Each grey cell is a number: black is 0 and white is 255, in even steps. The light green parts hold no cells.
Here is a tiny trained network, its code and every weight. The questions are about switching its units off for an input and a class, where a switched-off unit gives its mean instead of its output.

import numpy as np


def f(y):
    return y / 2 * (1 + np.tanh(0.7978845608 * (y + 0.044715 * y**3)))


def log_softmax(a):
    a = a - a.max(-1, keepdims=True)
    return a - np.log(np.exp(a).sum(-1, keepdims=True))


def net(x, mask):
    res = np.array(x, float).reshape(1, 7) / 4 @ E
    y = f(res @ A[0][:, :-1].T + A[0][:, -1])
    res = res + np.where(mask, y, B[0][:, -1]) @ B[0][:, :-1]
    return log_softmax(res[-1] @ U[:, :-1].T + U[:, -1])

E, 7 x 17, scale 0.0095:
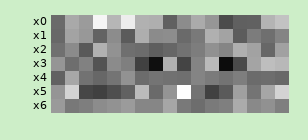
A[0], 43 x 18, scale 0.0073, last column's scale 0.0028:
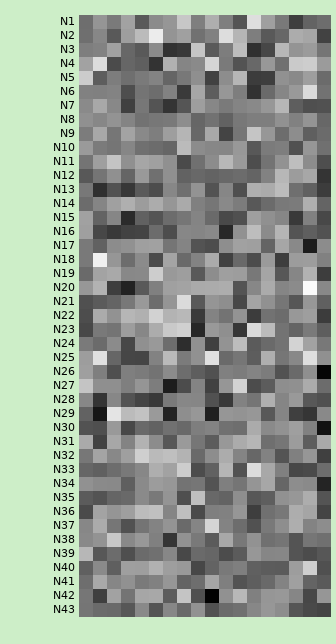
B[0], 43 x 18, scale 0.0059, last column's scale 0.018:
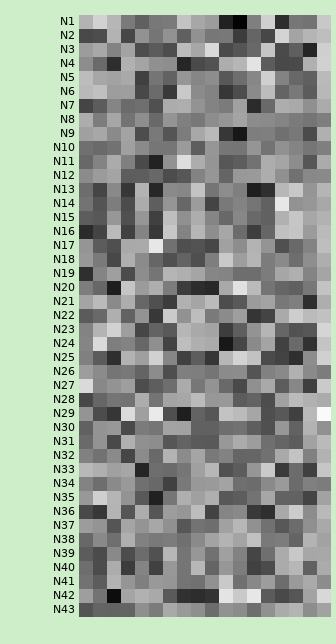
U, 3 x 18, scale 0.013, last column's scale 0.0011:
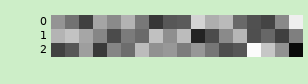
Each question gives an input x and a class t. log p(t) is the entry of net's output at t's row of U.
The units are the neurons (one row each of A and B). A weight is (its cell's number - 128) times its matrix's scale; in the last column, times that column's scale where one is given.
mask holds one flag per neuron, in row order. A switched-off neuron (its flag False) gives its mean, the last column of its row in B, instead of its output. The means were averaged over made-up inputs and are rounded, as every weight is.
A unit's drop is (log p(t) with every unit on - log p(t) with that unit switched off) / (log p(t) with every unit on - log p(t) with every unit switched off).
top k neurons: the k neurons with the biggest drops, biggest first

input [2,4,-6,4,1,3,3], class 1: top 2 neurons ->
(N29 N42)
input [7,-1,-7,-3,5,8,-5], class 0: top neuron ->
(N25)
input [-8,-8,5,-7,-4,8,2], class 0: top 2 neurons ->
(N4 N25)
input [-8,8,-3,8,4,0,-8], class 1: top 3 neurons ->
(N3 N24 N6)
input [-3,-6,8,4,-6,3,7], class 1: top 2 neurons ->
(N29 N42)
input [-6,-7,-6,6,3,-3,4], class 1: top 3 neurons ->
(N3 N24 N27)
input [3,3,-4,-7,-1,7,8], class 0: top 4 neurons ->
(N25 N4 N20 N18)
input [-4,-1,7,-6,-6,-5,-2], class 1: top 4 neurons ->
(N1 N33 N23 N25)
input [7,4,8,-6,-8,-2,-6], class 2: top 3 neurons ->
(N22 N36 N2)
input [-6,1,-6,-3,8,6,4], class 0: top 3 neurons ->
(N25 N20 N4)
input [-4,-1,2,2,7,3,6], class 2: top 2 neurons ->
(N29 N42)
